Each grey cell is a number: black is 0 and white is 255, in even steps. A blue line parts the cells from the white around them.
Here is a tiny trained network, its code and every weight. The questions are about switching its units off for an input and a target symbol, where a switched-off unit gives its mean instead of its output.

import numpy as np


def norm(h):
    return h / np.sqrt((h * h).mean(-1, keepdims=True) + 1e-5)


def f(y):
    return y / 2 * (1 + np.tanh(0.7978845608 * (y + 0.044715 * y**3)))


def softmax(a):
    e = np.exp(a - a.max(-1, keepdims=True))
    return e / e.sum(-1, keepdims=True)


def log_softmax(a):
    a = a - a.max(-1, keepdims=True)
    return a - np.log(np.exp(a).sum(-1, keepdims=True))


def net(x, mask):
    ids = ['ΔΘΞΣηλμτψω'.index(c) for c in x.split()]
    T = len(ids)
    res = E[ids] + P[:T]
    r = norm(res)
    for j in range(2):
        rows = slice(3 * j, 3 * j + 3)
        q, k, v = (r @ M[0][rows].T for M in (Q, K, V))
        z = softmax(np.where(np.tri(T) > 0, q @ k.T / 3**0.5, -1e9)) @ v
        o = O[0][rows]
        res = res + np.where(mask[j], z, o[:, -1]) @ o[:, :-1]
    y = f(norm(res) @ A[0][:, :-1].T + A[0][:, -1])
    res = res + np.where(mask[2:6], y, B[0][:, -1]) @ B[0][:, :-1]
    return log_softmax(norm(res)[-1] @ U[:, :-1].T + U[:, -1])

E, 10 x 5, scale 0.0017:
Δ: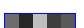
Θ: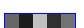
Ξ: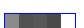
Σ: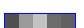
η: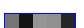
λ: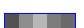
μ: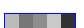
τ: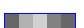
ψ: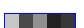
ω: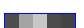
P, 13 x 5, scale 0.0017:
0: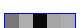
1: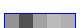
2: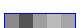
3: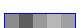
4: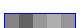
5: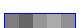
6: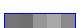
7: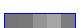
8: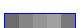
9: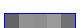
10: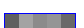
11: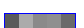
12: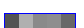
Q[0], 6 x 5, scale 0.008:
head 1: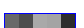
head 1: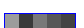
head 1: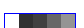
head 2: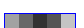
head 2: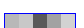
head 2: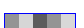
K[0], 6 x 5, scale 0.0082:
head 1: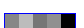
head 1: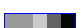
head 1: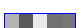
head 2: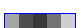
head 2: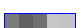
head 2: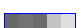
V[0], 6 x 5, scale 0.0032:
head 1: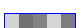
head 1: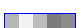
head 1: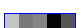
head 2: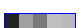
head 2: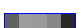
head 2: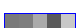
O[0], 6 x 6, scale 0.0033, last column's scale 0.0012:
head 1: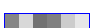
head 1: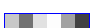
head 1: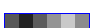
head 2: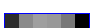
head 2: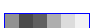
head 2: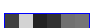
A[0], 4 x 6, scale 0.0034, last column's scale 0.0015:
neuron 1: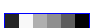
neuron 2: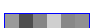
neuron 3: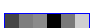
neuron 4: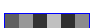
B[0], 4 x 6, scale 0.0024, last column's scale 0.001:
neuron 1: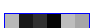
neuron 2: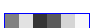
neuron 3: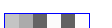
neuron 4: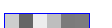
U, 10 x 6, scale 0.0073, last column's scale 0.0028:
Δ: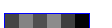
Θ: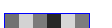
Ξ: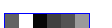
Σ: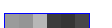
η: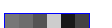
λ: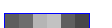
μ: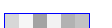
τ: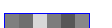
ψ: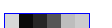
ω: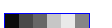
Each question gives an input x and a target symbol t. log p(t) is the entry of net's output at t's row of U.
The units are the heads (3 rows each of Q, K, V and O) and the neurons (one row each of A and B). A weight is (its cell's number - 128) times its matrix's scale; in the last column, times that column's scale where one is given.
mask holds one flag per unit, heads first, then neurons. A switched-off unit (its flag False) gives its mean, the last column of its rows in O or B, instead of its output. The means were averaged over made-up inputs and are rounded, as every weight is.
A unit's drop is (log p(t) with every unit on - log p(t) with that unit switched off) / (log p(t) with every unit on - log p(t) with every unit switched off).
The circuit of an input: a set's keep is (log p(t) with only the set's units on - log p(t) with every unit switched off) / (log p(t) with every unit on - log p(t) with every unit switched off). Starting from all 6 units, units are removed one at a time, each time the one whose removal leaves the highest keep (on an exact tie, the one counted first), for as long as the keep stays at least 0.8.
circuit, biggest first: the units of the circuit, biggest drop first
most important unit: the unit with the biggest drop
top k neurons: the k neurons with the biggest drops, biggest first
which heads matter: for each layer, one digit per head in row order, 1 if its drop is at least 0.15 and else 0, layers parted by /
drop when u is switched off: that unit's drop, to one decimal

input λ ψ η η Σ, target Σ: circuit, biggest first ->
head 1; neuron 1
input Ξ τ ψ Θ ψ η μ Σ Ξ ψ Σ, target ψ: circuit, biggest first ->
neuron 1
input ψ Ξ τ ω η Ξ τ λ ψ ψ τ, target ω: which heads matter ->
11
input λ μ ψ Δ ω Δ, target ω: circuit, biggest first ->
neuron 1; head 2
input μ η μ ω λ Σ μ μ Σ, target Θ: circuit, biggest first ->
head 1; neuron 1; head 2
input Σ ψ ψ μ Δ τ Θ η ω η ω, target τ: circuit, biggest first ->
head 1; head 2; neuron 1
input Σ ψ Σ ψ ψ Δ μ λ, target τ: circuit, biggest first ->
head 1; neuron 3
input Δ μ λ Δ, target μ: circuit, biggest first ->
neuron 3; head 1
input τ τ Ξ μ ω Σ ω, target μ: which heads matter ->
11
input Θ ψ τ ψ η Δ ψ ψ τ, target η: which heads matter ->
10
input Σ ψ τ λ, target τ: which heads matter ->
11
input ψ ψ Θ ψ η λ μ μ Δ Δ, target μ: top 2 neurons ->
neuron 3; neuron 1
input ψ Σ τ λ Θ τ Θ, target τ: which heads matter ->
10
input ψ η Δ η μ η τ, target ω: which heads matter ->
10
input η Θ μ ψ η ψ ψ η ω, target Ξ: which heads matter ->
10
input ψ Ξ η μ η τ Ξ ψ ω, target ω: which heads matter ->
11
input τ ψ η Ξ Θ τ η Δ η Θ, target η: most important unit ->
neuron 3
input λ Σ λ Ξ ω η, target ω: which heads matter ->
01
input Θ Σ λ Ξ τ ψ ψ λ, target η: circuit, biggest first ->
head 1; neuron 3
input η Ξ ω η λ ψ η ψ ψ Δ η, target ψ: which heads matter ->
01
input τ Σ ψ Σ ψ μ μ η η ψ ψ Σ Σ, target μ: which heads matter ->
11
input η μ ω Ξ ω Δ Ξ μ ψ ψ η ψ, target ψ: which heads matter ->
11
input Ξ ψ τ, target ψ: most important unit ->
neuron 1
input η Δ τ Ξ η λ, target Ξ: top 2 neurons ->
neuron 3; neuron 1
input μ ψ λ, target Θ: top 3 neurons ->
neuron 1; neuron 3; neuron 4
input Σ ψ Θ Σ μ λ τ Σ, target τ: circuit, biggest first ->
head 1; neuron 1; head 2
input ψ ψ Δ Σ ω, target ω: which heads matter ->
00
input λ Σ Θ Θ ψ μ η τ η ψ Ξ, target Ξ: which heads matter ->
01
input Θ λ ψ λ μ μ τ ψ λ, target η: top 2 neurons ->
neuron 3; neuron 2
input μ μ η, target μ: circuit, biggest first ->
head 1
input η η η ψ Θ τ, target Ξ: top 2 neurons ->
neuron 3; neuron 1
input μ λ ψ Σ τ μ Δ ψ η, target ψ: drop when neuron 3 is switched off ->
0.3
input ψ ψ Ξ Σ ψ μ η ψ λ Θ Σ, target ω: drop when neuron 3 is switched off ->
0.0
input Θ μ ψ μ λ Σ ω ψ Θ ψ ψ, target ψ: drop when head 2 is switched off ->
0.1
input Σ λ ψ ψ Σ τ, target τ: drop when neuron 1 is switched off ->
0.2
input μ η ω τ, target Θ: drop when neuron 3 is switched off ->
0.2
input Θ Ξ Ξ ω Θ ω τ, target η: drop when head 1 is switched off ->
1.2
